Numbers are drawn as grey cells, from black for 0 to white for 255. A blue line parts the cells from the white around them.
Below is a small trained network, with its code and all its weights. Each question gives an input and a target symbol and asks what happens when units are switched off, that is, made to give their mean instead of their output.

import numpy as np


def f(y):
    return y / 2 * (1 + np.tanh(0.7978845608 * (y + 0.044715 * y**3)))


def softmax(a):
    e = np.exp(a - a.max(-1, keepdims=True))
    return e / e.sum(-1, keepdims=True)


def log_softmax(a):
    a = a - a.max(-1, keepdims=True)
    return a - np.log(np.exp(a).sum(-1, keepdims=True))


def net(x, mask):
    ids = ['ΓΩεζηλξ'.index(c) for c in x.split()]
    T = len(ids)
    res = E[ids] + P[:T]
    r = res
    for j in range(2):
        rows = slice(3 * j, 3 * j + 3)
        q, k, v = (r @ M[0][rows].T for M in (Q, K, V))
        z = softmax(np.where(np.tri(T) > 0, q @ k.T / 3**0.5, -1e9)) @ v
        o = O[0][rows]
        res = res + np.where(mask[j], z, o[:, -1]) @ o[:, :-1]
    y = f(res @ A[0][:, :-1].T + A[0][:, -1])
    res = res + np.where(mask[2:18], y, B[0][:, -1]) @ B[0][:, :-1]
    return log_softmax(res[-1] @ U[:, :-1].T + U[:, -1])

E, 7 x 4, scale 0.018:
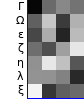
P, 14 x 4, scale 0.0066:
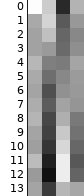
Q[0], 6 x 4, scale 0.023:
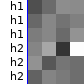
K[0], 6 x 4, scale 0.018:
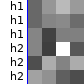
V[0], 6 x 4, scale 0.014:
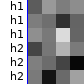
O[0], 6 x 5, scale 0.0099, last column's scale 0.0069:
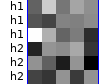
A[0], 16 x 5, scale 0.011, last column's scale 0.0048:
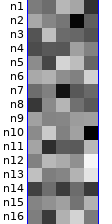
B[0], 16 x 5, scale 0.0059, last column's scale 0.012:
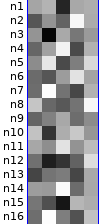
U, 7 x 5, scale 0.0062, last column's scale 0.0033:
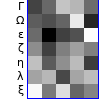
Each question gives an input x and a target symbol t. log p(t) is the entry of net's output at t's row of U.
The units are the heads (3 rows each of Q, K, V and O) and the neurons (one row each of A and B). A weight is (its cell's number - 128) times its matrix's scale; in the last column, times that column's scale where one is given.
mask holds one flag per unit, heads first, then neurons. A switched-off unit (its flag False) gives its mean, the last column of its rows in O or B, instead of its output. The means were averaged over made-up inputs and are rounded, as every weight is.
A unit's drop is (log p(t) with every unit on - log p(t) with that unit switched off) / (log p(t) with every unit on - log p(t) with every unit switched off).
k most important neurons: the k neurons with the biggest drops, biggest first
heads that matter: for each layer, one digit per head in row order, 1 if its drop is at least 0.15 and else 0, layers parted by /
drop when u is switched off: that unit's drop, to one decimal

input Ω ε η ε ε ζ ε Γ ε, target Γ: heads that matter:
01
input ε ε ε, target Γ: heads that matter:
10
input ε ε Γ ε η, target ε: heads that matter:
10
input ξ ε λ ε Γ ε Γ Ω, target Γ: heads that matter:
01
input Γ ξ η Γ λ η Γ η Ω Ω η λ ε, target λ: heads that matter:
11
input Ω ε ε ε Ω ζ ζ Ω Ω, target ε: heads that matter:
01
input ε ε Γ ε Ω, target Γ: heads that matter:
11
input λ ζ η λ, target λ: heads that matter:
01
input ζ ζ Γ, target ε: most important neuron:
(n8)
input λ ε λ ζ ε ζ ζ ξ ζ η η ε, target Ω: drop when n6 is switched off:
0.3
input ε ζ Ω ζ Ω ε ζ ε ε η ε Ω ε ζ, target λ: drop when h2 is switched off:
0.1
